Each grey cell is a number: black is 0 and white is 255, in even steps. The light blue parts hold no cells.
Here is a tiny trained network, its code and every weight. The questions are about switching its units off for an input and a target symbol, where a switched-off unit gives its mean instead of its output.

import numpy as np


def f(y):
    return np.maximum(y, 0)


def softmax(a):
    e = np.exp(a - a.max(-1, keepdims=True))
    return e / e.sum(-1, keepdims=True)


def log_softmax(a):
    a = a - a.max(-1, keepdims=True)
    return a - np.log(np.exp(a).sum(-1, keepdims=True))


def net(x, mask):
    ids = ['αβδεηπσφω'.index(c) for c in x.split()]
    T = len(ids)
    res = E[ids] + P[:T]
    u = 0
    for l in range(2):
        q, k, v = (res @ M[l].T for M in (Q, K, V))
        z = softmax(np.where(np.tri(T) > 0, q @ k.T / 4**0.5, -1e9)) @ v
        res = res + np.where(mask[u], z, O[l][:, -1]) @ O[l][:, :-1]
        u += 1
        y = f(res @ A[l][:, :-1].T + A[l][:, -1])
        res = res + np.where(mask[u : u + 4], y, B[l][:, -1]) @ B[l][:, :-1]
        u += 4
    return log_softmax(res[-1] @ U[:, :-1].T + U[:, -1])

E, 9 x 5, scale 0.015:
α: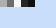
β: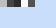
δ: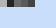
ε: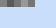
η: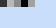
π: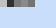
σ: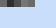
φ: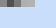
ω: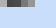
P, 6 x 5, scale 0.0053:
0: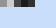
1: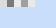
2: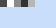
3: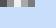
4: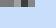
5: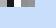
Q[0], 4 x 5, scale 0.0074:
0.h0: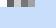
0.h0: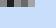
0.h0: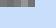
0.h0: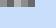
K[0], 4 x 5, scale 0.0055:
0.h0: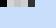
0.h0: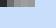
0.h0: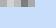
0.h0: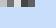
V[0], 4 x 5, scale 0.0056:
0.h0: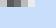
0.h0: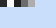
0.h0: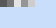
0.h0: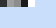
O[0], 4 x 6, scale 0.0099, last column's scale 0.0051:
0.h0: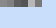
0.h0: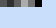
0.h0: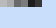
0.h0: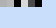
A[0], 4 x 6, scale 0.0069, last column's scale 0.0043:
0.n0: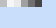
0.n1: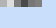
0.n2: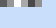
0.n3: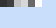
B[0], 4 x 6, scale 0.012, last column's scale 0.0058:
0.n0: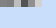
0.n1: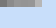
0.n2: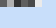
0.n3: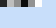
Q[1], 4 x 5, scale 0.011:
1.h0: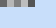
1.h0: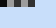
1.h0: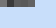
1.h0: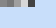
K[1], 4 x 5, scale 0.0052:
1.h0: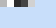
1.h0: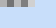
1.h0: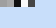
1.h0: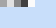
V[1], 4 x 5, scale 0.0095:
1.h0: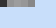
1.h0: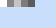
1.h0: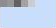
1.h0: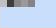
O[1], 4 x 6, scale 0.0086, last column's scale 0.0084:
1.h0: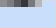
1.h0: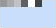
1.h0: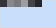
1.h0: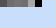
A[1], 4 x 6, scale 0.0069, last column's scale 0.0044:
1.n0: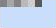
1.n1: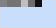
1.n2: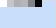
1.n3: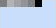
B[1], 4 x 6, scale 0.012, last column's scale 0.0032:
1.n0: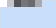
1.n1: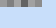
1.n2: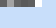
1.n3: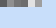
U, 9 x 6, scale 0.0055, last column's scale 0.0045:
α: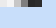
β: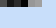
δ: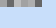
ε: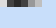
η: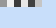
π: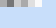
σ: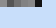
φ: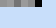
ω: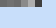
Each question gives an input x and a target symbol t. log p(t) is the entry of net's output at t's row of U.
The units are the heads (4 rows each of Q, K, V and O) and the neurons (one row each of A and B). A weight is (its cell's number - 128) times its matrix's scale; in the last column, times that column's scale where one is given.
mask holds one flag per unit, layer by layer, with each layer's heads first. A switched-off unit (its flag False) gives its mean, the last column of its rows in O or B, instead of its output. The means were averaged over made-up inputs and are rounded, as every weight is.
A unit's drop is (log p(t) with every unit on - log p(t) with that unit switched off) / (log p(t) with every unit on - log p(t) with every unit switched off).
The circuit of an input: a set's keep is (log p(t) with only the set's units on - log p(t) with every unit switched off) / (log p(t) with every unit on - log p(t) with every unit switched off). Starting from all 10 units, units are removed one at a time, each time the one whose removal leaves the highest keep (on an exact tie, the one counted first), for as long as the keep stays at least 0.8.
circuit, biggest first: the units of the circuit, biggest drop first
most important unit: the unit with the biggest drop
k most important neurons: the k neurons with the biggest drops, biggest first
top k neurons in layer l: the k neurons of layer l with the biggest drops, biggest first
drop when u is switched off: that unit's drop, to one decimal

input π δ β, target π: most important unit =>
1.h0
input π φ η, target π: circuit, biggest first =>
1.h0, 0.n3
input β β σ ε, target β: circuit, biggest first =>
0.h0, 0.n3, 1.h0
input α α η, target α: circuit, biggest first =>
1.h0, 0.h0, 1.n0
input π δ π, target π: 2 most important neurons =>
0.n2, 0.n3
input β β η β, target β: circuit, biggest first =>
0.n3, 0.h0
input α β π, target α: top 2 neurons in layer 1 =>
1.n2, 1.n0
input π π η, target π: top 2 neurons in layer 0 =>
0.n3, 0.n2
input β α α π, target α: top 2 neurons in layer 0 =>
0.n2, 0.n3
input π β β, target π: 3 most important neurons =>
0.n2, 0.n3, 1.n2
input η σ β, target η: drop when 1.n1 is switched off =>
-0.1
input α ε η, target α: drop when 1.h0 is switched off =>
0.5
